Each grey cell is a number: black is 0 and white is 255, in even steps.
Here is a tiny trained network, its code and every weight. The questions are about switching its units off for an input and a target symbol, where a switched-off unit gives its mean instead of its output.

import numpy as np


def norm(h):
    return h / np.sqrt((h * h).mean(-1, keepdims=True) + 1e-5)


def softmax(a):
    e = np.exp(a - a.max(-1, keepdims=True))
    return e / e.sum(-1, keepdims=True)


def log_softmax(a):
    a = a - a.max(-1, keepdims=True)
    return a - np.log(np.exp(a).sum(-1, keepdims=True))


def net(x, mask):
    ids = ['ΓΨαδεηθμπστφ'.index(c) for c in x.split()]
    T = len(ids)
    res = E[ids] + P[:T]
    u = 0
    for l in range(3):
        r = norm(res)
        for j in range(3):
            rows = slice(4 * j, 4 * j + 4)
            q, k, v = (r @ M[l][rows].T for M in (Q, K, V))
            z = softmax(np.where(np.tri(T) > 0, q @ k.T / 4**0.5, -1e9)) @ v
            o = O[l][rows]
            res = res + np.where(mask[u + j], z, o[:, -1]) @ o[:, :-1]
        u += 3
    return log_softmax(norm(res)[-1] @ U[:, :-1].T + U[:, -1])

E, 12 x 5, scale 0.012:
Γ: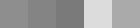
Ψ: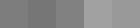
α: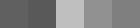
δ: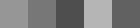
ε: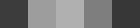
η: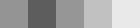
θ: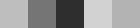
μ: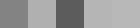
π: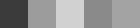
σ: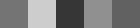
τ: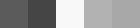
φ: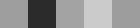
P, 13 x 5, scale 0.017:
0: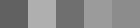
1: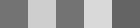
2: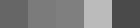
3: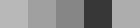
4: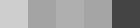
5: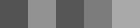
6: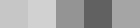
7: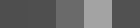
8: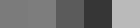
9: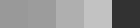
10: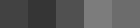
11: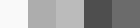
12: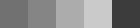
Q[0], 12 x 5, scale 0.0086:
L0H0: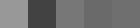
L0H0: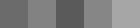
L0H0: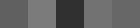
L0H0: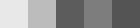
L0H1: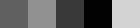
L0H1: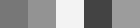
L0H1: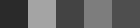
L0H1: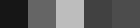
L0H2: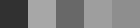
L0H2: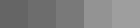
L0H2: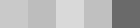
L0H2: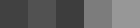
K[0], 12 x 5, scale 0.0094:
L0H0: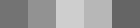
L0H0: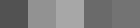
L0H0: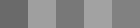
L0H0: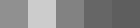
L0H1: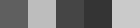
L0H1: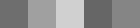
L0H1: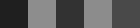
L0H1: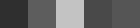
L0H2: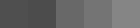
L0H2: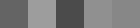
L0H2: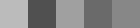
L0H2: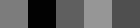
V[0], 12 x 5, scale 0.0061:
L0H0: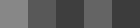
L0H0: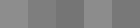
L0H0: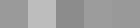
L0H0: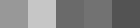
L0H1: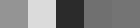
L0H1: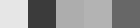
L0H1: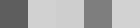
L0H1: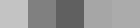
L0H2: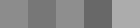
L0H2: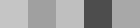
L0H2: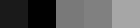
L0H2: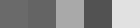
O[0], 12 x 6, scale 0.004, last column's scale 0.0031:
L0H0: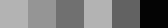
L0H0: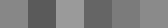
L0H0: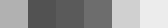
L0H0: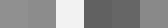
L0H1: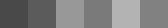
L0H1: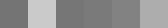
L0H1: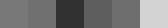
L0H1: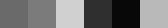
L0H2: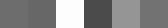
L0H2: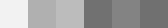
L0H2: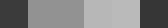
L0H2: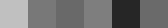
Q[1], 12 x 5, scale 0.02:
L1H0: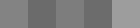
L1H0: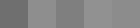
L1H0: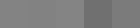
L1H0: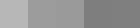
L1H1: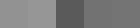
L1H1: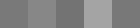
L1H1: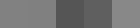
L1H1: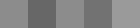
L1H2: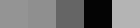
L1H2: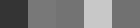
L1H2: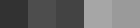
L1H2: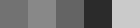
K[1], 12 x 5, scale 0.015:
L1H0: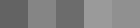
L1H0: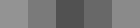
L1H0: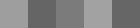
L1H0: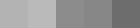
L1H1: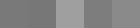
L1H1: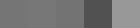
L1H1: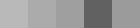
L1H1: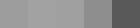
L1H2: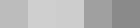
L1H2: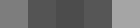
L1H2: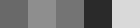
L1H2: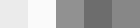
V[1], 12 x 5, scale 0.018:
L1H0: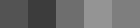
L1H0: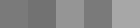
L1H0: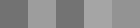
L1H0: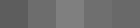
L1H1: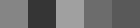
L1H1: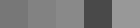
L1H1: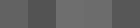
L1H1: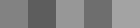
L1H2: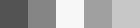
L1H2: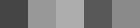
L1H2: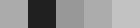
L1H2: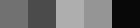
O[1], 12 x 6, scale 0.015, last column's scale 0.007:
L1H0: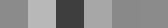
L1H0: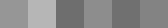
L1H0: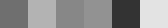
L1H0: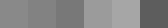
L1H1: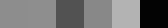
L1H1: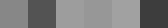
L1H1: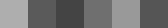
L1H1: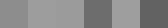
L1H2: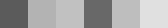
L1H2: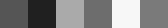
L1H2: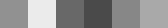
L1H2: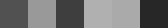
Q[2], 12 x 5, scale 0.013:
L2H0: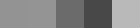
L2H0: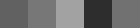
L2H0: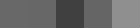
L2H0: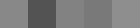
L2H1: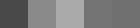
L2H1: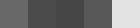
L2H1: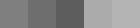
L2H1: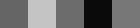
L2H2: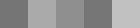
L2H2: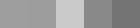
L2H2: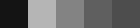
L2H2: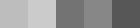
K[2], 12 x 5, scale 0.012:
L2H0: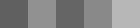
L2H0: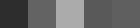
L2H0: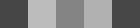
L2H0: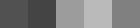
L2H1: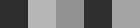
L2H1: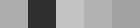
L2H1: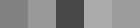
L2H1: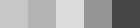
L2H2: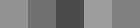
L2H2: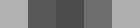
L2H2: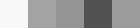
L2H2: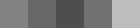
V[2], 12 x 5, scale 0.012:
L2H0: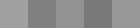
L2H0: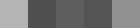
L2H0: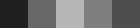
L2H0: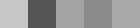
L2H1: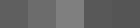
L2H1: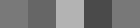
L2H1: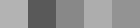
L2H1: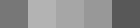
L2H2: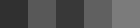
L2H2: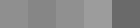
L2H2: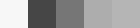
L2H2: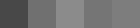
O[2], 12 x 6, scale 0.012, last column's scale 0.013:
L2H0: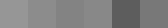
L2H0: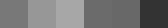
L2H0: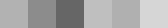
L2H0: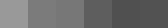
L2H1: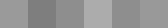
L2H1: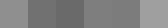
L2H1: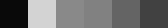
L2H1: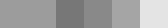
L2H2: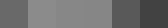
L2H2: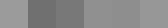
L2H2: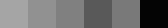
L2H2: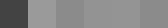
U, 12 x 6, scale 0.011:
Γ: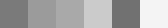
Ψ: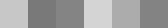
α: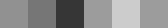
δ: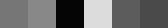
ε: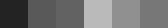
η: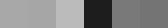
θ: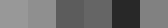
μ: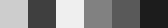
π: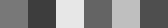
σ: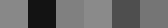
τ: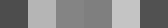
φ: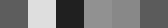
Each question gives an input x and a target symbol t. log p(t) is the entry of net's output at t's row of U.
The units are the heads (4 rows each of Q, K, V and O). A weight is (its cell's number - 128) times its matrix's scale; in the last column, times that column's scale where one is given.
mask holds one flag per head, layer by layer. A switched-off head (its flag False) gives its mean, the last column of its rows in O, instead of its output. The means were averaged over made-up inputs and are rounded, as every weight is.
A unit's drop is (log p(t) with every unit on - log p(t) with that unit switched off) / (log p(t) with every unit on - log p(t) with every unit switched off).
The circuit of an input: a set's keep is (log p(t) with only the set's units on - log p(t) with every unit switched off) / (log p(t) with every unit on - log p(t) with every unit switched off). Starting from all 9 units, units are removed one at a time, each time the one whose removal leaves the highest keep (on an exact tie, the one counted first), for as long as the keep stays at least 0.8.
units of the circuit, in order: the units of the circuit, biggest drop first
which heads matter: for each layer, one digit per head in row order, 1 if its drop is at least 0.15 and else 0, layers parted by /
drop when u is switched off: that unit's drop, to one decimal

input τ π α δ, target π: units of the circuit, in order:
[L1H2]
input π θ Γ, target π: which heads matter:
010 / 001 / 000
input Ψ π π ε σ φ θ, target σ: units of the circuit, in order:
[L1H2, L1H0]
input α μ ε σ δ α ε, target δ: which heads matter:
000 / 001 / 000
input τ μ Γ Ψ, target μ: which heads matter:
000 / 001 / 000
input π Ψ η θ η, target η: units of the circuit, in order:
[L1H2, L1H0, L0H2]
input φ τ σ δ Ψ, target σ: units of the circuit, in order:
[L1H2, L1H0]
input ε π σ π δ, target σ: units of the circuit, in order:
[L1H2, L1H0]
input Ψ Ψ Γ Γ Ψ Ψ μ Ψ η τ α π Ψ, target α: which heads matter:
000 / 011 / 000
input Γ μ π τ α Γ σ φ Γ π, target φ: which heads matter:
000 / 001 / 000
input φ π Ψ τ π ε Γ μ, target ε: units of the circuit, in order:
[L1H2, L2H1]
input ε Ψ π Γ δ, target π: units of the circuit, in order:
[L1H0, L1H2]
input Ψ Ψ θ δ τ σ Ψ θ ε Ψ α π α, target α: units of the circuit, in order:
[L1H2, L1H1]
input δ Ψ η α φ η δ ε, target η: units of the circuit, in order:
[L1H2]
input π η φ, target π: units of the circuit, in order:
[L0H1, L1H2]
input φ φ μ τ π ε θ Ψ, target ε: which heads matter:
000 / 101 / 010
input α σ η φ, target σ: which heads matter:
000 / 001 / 000
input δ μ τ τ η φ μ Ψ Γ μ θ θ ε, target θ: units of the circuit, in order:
[L1H2, L0H1]
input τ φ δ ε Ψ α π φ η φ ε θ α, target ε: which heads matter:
000 / 011 / 010
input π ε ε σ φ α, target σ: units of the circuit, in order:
[L1H2]
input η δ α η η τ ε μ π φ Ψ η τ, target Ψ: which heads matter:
001 / 111 / 000
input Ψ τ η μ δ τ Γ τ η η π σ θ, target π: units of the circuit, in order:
[L1H0, L1H2, L0H2]
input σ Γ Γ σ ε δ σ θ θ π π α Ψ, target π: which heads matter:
001 / 101 / 000
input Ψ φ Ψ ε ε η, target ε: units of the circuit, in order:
[L1H2, L2H1]
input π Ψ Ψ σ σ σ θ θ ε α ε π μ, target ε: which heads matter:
000 / 001 / 010
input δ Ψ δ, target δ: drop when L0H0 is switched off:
0.0
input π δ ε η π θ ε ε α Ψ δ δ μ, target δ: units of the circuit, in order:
[L1H2]
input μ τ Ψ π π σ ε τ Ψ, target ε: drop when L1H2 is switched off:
0.7
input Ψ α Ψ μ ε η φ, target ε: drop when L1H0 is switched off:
0.1
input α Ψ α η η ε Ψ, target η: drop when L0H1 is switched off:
-0.1
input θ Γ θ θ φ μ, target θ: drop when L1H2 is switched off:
1.0
